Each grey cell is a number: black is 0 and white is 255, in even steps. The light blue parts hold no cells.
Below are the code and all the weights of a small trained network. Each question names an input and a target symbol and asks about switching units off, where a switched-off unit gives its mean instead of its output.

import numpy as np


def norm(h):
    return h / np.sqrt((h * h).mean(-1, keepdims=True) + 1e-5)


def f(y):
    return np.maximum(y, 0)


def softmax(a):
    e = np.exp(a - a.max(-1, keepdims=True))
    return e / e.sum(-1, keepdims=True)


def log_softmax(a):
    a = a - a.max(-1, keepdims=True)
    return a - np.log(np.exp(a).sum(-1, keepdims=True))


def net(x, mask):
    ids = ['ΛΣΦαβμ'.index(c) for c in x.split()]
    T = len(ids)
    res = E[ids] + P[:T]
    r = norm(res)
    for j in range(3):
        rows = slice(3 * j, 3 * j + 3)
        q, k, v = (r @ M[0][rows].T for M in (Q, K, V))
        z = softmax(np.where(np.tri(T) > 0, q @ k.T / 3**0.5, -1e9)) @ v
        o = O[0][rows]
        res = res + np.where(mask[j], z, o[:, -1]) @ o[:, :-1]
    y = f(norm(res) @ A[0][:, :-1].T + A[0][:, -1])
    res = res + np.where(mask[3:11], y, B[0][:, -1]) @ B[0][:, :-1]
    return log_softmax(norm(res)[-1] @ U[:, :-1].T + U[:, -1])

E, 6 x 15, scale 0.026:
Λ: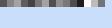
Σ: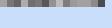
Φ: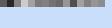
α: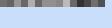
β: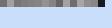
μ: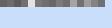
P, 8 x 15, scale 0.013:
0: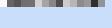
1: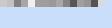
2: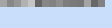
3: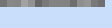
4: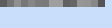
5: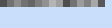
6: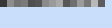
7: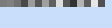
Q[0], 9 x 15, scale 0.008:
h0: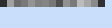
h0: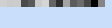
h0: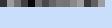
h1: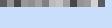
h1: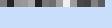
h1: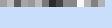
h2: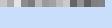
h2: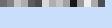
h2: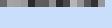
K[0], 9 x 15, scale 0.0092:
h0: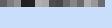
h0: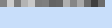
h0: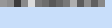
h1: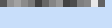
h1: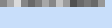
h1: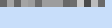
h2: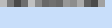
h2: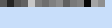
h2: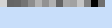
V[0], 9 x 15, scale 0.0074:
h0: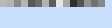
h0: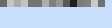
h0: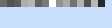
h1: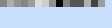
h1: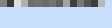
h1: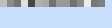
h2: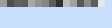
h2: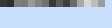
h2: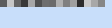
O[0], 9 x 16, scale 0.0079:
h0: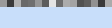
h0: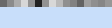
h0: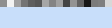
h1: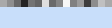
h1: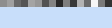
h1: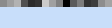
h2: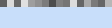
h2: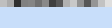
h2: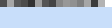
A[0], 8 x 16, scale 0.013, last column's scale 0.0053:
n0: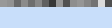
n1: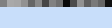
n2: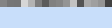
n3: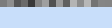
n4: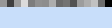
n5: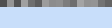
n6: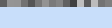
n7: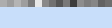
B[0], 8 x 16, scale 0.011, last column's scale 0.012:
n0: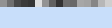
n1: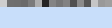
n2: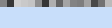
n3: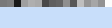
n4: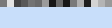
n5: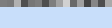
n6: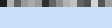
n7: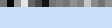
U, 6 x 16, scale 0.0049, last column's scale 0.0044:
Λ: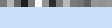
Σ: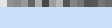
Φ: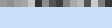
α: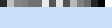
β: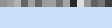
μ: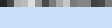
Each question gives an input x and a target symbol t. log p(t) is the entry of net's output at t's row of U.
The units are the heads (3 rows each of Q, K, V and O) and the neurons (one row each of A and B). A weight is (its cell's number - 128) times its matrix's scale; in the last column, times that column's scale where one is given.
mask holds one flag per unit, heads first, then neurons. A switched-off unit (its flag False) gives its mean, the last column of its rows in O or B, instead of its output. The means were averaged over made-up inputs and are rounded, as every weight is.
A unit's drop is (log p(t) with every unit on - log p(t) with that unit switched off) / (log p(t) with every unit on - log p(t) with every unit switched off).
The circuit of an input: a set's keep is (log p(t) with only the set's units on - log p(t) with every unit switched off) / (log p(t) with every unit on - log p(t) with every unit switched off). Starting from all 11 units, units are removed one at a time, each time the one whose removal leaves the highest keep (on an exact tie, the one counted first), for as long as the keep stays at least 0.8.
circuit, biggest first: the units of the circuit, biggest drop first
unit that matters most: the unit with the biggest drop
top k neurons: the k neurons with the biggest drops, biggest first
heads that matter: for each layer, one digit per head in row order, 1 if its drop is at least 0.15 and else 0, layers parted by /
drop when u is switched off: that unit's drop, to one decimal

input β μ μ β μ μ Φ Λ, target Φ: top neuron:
n4
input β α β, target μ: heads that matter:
101
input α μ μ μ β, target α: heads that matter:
110
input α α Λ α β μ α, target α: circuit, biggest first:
n3; n0
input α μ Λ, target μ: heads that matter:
101
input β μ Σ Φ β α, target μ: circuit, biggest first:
h1; n2
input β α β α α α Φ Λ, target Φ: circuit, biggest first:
h2; n4; h0
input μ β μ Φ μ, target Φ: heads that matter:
101
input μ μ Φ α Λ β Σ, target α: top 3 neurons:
n4; n3; n1
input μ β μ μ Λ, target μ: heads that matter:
100
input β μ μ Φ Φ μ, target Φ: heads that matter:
111
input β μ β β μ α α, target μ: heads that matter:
010
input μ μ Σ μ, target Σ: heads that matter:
010
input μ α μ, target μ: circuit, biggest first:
n2
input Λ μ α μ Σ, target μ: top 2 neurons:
n2; n0
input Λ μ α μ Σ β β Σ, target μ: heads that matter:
100
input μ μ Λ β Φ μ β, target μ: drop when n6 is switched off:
0.0
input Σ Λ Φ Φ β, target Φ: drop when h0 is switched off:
0.3
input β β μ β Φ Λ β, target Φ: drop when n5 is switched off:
-0.1
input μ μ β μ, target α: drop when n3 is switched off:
0.1
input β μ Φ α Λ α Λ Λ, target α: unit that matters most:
h0
